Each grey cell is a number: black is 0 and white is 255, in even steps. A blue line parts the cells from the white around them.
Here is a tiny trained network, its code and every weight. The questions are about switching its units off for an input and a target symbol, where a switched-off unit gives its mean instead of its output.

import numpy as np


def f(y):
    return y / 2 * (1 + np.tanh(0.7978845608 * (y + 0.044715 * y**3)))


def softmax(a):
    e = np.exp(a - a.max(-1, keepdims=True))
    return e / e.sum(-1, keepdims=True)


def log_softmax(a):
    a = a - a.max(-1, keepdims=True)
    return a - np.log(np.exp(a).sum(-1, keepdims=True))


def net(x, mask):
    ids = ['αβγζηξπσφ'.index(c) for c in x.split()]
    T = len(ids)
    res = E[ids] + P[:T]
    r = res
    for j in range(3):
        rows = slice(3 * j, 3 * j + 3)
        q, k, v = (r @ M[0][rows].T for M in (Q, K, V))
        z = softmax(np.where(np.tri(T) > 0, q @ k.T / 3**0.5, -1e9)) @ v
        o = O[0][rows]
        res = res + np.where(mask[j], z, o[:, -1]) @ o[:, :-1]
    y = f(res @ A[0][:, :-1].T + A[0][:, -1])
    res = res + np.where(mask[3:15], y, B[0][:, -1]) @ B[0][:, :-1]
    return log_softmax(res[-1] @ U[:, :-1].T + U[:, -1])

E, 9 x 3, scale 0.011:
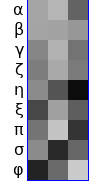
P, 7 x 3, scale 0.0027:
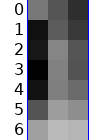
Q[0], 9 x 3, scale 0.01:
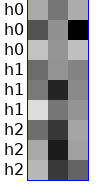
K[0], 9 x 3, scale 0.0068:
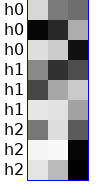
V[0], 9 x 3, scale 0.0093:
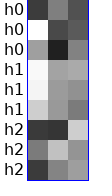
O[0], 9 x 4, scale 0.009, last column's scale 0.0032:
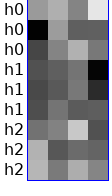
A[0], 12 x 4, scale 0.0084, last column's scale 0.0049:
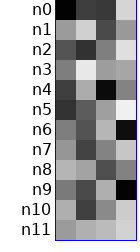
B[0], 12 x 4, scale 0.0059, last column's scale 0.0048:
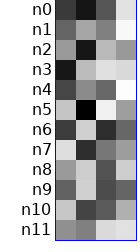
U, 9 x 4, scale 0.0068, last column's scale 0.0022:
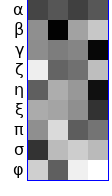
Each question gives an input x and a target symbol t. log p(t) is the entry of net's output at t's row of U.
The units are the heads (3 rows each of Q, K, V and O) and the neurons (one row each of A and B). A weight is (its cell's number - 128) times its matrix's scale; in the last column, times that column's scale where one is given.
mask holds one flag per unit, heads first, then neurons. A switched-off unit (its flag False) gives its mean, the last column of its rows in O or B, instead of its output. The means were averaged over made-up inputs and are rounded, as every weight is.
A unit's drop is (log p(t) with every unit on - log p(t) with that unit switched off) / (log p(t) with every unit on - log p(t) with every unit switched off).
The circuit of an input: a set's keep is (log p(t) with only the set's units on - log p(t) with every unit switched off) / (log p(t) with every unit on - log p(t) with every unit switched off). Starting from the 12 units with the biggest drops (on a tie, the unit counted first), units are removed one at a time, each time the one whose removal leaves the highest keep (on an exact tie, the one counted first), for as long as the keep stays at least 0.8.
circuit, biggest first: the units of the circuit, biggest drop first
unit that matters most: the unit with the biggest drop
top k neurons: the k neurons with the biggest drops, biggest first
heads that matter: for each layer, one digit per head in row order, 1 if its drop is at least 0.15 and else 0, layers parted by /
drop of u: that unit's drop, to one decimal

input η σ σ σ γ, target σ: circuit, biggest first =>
h0; n3; h2
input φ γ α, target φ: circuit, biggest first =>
h2; h0
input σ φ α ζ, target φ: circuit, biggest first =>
h2; h0; n11
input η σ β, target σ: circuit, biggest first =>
h0; n3; h2
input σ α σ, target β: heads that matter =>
100
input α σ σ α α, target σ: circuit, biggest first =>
h0; h2; n3
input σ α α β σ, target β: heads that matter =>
110
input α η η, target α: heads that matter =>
101
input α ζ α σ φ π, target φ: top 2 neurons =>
n11; n4
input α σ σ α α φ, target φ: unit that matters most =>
n5
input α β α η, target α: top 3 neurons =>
n0; n4; n11
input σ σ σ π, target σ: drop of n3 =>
0.2
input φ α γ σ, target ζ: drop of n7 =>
0.1
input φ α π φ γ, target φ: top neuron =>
n11
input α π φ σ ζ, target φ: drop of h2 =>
0.6
